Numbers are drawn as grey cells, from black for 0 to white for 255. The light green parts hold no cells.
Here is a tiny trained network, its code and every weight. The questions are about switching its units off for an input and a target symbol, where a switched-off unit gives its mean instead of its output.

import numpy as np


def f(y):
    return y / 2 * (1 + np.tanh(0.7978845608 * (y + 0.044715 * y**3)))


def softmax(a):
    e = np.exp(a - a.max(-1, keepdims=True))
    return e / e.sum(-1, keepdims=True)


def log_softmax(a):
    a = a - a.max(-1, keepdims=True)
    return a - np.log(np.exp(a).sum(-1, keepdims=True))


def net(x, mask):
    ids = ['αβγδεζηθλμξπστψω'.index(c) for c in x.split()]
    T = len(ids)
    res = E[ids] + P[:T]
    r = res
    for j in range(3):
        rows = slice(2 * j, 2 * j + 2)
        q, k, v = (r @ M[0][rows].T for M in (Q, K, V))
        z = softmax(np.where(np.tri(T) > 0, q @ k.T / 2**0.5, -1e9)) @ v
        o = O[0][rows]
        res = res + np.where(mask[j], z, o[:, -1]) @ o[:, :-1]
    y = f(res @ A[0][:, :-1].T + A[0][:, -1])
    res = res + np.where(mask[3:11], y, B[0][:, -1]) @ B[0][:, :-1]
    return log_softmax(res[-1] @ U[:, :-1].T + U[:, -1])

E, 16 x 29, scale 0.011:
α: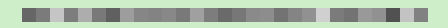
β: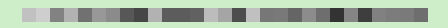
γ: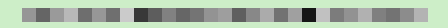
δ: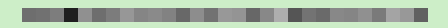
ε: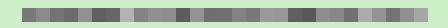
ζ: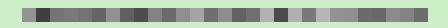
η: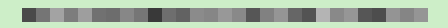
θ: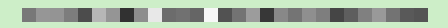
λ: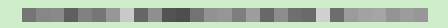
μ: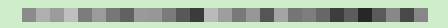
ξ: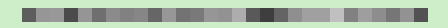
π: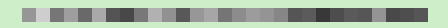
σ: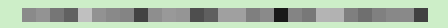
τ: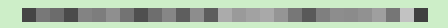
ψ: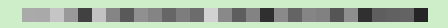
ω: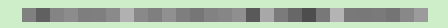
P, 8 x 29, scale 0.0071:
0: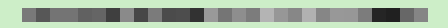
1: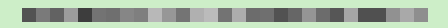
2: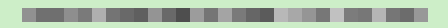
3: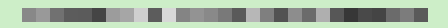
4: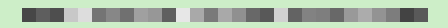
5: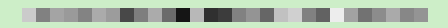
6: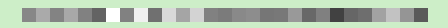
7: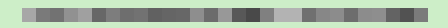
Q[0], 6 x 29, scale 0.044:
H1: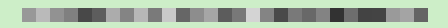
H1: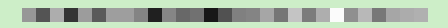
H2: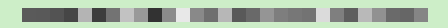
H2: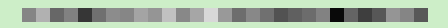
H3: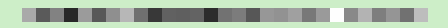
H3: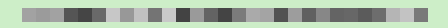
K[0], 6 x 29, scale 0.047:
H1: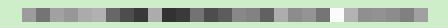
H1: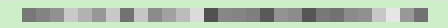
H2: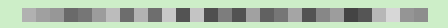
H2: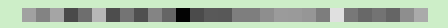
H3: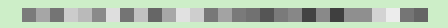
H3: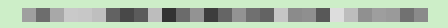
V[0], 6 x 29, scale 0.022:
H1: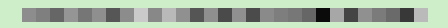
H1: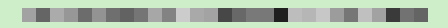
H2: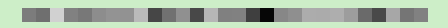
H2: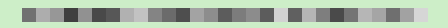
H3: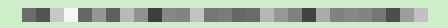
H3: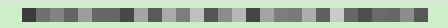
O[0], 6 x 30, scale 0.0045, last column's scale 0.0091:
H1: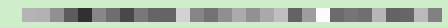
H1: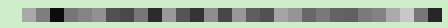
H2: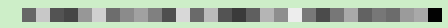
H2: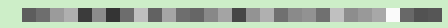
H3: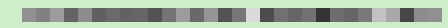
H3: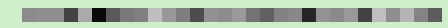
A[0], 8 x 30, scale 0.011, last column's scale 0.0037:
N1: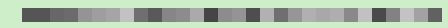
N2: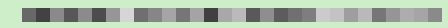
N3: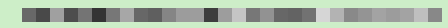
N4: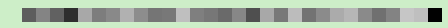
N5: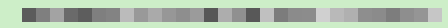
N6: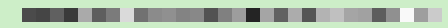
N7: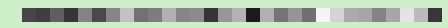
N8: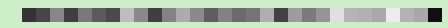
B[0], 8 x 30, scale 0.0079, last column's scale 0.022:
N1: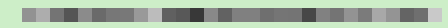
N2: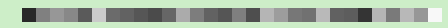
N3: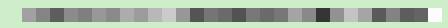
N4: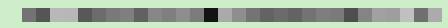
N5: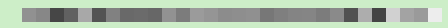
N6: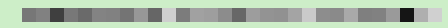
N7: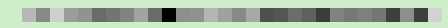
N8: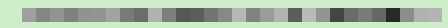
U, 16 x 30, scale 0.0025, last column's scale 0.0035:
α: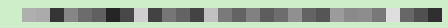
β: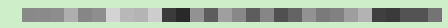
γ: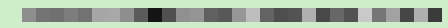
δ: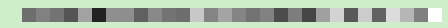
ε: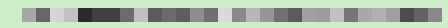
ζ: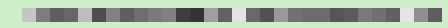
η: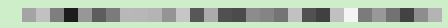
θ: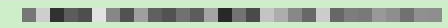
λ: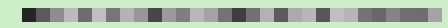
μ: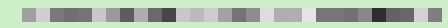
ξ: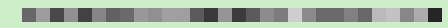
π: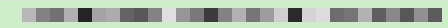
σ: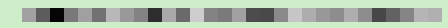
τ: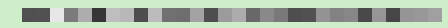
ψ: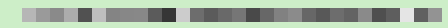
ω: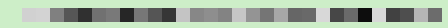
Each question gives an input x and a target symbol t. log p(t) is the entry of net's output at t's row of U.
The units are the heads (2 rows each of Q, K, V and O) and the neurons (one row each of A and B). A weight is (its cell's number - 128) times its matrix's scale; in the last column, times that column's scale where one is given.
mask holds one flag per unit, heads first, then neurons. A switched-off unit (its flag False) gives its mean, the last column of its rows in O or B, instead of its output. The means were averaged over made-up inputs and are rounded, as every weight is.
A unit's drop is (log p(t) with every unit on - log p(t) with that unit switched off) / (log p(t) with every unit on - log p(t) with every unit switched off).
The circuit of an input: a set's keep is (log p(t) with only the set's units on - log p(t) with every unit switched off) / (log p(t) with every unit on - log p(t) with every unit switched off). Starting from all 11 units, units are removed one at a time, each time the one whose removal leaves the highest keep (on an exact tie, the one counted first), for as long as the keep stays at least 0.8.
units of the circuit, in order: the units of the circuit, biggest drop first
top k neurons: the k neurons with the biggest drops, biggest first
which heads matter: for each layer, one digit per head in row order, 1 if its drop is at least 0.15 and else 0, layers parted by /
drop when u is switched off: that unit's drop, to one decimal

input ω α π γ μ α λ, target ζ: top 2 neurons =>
N8; N6
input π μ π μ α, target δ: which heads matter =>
110
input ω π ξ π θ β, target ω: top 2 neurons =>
N3; N5
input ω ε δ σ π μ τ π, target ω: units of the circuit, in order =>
N3; H1
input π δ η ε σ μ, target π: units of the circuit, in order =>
H2; N7
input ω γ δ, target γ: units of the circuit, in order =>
H3
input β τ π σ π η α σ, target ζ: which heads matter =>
111
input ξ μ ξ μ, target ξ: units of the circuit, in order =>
H2; N4; H3; N7
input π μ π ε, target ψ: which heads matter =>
111
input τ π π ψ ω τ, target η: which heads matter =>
101
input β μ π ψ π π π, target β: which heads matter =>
101
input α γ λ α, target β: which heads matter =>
111
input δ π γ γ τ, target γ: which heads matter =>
001
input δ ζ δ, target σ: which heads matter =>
110
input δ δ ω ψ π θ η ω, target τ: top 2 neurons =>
N4; N3
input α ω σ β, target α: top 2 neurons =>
N2; N8
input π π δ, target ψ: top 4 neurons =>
N2; N7; N3; N6
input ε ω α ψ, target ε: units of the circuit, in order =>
H2; N3
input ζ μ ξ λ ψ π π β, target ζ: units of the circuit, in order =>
H1; H2
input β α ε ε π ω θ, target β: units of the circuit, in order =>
H3; N2; H1
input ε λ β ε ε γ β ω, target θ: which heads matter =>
001
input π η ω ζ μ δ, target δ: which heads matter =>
110
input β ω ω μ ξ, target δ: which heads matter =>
110
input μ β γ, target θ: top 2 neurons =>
N1; N2
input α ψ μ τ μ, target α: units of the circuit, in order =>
H1; H2
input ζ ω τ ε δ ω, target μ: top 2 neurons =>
N6; N8
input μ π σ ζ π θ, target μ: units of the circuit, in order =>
H2; H1; H3
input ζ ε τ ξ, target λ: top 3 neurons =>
N2; N6; N3
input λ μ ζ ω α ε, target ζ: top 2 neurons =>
N8; N6
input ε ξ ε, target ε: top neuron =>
N4
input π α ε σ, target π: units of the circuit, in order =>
H2; N8; N7
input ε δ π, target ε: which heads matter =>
010
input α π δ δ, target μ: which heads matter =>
011
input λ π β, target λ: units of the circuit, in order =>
H2; H1; H3
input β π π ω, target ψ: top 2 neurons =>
N2; N7
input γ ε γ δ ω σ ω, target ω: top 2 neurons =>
N6; N7
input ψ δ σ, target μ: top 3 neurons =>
N6; N8; N7
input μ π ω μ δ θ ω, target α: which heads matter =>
111
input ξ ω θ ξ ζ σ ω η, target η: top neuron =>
N2
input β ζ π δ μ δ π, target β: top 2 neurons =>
N2; N5
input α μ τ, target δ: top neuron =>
N5
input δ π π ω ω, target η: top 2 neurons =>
N2; N3
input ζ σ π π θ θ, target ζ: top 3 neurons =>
N6; N3; N2
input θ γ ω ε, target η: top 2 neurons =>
N2; N3
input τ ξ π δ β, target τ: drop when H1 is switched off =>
0.3
